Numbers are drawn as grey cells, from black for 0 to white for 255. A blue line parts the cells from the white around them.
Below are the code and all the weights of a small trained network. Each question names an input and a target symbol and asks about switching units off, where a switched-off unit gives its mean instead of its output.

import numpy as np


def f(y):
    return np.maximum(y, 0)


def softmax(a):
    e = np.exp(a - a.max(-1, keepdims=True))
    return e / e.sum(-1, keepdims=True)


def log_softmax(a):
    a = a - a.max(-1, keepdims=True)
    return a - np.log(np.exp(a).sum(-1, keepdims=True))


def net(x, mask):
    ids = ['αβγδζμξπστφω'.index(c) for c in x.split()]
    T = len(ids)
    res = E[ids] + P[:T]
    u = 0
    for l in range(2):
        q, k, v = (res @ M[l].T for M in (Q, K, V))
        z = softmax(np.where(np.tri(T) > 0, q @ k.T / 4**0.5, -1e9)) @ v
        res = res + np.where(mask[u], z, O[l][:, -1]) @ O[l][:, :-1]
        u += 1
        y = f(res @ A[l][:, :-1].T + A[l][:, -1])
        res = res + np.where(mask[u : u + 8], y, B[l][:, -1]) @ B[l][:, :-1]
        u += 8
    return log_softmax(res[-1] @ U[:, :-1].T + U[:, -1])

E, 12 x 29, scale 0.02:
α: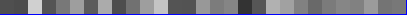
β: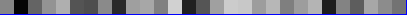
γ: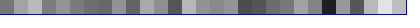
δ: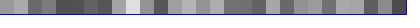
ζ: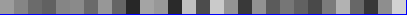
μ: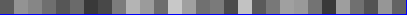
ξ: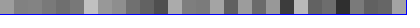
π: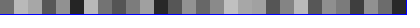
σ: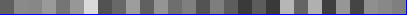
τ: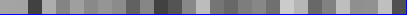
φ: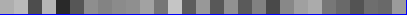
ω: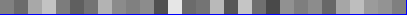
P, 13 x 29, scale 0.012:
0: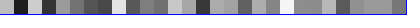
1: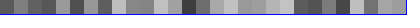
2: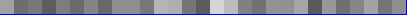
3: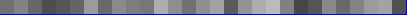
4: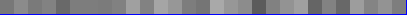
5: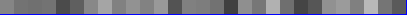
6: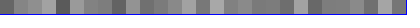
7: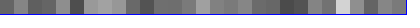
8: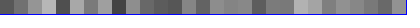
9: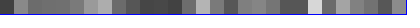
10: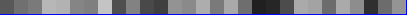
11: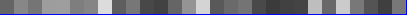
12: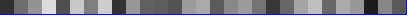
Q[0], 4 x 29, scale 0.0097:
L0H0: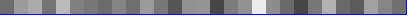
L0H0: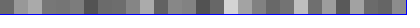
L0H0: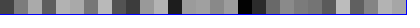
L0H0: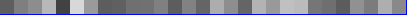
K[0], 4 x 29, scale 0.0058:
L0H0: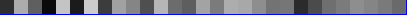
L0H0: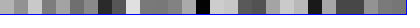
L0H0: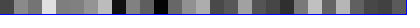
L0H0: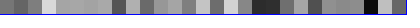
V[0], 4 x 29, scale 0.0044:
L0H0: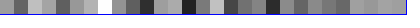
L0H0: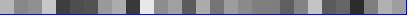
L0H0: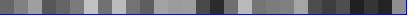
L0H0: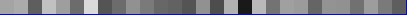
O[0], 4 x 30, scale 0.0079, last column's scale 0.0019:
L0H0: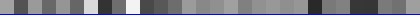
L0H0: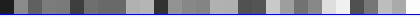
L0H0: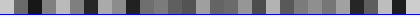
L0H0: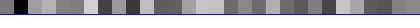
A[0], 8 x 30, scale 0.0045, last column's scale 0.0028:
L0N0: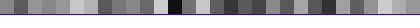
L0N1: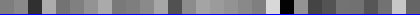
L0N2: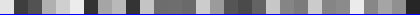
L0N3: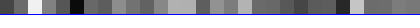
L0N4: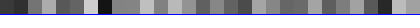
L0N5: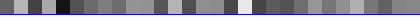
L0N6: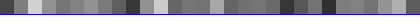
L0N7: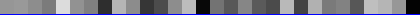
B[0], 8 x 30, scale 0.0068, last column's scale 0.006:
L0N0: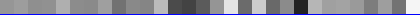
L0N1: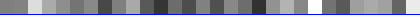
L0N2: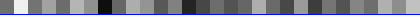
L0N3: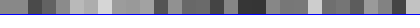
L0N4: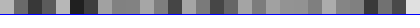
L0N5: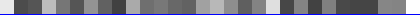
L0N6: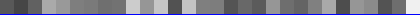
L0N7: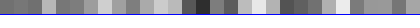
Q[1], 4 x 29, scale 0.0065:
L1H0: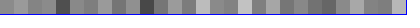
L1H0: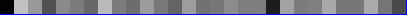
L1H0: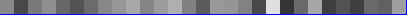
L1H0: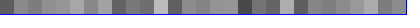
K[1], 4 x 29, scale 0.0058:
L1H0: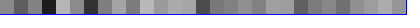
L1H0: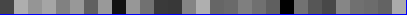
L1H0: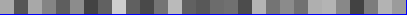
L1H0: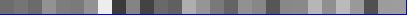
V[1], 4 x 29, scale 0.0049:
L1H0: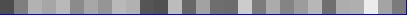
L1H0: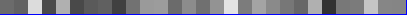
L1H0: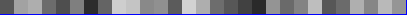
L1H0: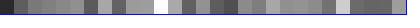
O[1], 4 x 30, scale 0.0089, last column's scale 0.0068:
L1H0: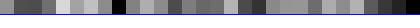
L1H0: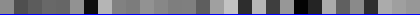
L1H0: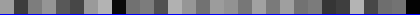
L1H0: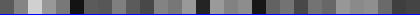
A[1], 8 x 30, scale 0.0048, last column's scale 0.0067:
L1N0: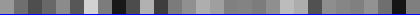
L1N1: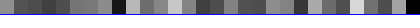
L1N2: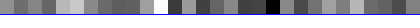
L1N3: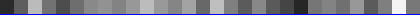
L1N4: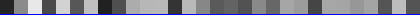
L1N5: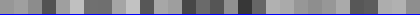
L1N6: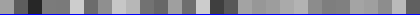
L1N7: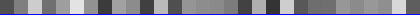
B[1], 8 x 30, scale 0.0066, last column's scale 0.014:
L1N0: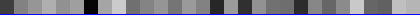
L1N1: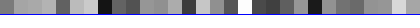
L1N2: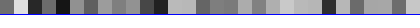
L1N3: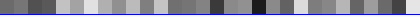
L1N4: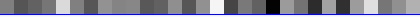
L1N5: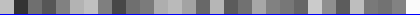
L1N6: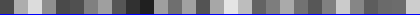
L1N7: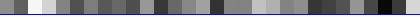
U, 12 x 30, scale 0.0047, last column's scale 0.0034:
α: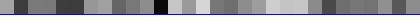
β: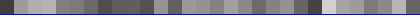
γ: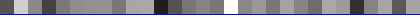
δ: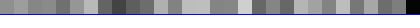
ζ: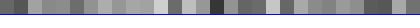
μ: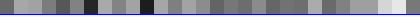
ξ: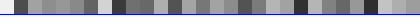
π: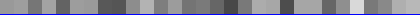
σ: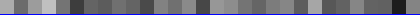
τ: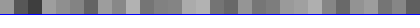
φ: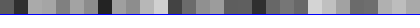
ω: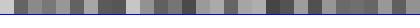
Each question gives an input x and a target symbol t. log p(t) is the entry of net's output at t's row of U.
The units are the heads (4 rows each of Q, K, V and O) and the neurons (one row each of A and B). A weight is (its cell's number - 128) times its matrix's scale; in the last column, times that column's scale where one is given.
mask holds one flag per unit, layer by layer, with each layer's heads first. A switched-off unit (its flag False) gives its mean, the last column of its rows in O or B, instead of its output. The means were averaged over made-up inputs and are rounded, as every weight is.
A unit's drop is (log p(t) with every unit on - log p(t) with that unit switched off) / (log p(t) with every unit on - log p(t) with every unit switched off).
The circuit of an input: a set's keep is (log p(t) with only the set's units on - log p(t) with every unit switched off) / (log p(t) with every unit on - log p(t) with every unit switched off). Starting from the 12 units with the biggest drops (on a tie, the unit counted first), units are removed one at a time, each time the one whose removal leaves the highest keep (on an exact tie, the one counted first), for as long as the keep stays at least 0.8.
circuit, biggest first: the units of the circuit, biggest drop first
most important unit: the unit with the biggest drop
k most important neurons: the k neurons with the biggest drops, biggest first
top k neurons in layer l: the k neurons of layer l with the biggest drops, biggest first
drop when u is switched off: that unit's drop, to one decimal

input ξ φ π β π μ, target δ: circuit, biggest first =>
(L1H0; L0H0; L1N6)
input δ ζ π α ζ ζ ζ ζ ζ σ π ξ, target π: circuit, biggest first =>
(L1H0; L1N1; L1N0; L0H0)
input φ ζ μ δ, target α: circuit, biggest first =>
(L1H0; L0N0)
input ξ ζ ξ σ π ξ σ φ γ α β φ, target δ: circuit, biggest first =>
(L1H0; L0H0; L1N6)
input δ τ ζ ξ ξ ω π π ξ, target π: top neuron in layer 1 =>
(L1N1)
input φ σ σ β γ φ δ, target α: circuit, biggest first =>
(L1H0; L0H0)
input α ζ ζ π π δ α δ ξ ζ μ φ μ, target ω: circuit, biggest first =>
(L1H0; L0N5; L1N1; L0H0)
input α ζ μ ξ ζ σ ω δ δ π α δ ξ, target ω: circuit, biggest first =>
(L1H0; L1N1; L0H0; L0N5)
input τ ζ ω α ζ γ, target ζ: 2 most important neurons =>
(L1N3; L1N7)
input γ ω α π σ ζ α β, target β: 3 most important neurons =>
(L1N1; L1N0; L0N7)
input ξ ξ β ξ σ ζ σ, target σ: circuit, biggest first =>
(L0N0; L1N7; L0H0)
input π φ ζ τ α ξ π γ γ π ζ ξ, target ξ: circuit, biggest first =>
(L1H0; L0N5; L1N5)
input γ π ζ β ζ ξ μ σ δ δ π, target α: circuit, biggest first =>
(L0H0; L1H0; L0N5)
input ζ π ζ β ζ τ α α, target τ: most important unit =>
L0H0
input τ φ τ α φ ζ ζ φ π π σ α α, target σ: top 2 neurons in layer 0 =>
(L0N0; L0N7)
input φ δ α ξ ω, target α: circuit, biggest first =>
(L1H0; L0H0)
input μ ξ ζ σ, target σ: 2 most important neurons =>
(L1N7; L0N0)
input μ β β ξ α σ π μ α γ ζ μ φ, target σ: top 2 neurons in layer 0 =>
(L0N7; L0N5)
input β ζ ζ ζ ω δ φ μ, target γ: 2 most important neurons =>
(L1N2; L0N5)
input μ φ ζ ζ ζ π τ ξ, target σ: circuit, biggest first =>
(L1H0; L0N7)
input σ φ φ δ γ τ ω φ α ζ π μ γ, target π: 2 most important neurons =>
(L0N2; L1N7)
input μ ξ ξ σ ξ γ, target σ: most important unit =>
L1N7
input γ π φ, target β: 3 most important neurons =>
(L1N1; L1N0; L0N7)
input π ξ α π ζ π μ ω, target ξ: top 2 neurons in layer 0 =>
(L0N5; L0N3)
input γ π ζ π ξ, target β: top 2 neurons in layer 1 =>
(L1N1; L1N0)
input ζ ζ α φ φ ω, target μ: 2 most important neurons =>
(L1N7; L0N1)
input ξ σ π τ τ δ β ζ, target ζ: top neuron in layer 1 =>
(L1N3)
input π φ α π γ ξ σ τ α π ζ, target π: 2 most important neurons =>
(L0N2; L1N2)
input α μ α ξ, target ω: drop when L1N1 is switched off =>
0.6
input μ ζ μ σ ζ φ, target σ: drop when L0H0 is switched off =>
0.2
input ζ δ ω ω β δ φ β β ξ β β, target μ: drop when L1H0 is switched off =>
0.5
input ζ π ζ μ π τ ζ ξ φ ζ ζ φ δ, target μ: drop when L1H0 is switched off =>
0.8
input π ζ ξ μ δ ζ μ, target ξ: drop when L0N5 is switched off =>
0.2
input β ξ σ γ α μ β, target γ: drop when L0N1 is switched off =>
0.0
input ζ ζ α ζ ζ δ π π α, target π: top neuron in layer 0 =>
(L0N2)
